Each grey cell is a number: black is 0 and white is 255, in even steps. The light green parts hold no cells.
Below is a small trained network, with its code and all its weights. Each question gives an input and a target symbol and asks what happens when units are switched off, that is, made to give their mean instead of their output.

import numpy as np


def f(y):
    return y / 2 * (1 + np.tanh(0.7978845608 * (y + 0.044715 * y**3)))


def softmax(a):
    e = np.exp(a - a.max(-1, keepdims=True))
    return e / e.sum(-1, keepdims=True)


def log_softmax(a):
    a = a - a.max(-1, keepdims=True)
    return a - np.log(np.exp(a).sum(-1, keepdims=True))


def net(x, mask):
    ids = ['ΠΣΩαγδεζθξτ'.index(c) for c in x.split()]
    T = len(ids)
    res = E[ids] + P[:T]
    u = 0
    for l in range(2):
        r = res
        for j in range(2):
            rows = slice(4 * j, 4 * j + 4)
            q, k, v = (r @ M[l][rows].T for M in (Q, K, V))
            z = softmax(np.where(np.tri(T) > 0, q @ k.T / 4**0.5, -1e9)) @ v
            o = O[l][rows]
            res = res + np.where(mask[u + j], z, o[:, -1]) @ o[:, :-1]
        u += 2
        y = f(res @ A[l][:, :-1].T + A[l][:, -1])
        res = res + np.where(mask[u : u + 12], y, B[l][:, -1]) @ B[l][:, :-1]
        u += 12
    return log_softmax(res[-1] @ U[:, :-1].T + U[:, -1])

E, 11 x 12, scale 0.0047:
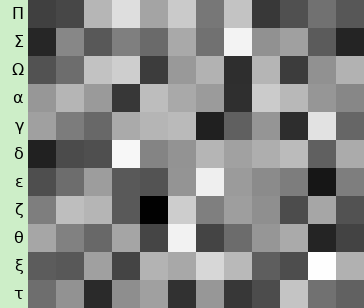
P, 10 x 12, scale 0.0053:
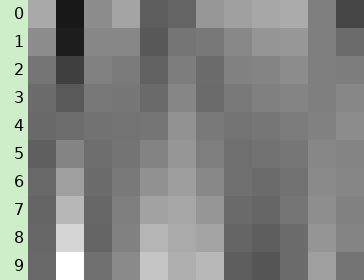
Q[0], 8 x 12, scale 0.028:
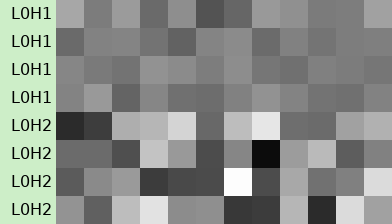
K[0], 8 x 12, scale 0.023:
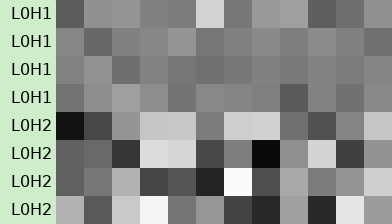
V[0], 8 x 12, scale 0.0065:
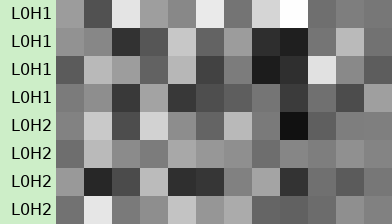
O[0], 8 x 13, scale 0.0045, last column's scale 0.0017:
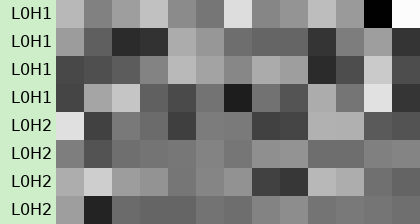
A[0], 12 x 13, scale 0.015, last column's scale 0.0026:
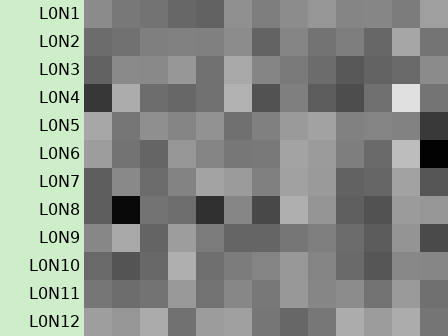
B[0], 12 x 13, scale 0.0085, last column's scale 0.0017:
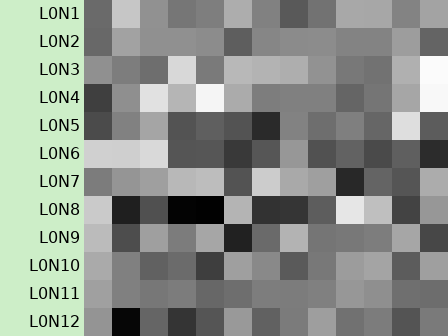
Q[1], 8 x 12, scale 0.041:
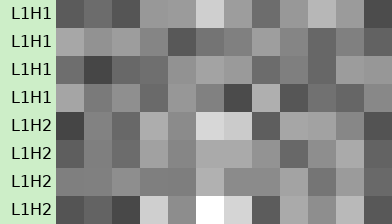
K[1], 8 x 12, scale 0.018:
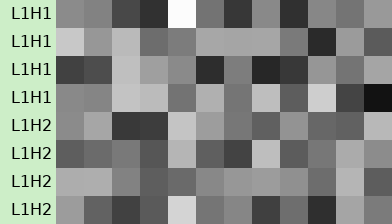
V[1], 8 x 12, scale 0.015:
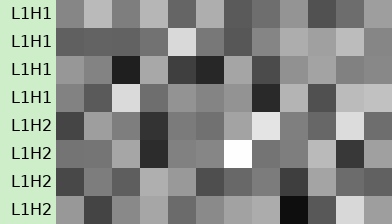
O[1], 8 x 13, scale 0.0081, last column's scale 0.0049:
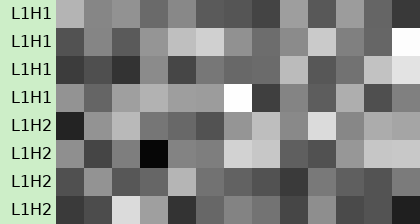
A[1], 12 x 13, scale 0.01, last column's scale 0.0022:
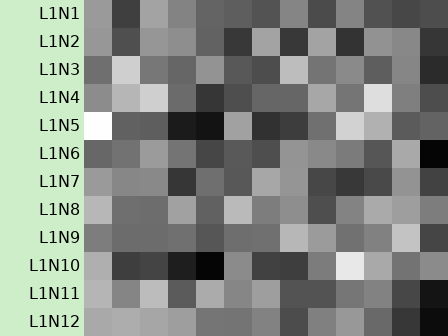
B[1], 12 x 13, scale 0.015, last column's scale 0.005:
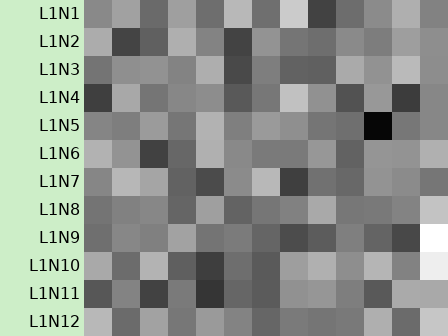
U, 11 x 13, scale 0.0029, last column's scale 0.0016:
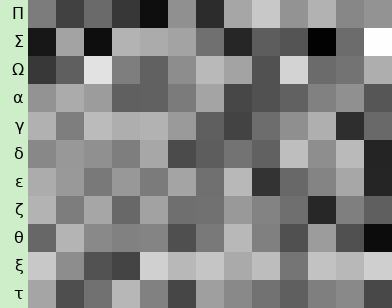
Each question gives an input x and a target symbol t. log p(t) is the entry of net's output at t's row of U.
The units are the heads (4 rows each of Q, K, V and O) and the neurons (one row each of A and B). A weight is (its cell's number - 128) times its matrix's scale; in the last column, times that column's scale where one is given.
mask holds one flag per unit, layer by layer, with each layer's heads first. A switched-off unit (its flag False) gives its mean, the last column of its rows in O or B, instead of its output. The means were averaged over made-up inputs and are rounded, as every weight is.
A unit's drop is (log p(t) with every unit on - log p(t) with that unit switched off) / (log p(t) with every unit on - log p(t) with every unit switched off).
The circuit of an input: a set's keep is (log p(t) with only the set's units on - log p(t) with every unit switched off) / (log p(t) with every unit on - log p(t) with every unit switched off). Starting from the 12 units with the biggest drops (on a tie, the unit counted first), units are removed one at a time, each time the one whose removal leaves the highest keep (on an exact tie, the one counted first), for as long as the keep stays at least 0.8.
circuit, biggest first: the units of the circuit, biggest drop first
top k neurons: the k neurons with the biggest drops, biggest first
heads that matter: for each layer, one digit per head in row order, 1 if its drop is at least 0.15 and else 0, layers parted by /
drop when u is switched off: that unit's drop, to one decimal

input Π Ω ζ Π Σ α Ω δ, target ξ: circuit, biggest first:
(L1H2; L1H1; L1N9)
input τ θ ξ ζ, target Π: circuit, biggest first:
(L0N8; L1N10)
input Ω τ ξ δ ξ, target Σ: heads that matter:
00 / 10
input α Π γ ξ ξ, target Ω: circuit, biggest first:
(L1H2; L1H1)
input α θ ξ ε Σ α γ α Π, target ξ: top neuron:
(L0N3)
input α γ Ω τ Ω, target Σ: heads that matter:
01 / 10
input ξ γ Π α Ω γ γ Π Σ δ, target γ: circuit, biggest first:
(L1H2; L1N12; L1H1)
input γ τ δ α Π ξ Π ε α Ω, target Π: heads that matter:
11 / 10
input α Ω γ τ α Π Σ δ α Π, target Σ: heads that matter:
00 / 10
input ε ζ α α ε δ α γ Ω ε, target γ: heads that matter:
10 / 11
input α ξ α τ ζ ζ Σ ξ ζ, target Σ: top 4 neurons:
(L1N9; L0N4; L1N6; L1N10)
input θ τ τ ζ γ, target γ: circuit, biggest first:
(L0H1; L1H2; L0N4; L1H1)
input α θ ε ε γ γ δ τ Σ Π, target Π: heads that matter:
11 / 10
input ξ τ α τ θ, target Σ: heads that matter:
11 / 11
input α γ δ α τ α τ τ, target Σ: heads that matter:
10 / 01
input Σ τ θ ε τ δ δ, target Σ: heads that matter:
10 / 01
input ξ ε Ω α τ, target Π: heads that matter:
01 / 10
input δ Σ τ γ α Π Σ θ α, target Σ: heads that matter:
11 / 10
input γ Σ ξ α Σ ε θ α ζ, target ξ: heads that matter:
00 / 11
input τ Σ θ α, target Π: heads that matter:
10 / 10
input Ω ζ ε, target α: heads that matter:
01 / 11
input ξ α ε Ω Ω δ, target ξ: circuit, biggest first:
(L1H2; L1H1; L1N9; L0H2)
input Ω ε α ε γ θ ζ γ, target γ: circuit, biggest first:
(L1H2; L1H1)
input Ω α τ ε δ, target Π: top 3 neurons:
(L0N8; L1N10; L0N10)
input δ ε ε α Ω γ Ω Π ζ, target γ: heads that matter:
00 / 11
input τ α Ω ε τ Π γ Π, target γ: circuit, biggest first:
(L0H1; L1H2; L0N4; L1H1)
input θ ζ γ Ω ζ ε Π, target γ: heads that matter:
00 / 11
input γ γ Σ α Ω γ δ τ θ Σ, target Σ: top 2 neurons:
(L1N10; L0N4)
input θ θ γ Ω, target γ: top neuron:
(L1N12)
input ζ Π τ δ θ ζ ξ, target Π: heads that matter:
01 / 10
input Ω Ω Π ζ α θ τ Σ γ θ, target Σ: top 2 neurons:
(L0N4; L1N10)
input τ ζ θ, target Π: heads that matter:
00 / 10
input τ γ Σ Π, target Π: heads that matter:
10 / 10
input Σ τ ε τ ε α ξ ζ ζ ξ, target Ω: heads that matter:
10 / 11
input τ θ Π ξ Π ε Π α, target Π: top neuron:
(L0N12)
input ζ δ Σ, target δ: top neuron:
(L1N3)
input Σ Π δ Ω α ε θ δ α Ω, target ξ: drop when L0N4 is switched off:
0.2
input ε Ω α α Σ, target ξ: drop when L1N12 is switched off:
0.0
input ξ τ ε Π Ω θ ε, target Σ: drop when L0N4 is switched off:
0.2
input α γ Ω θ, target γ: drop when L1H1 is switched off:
0.2
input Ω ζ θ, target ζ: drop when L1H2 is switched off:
0.4
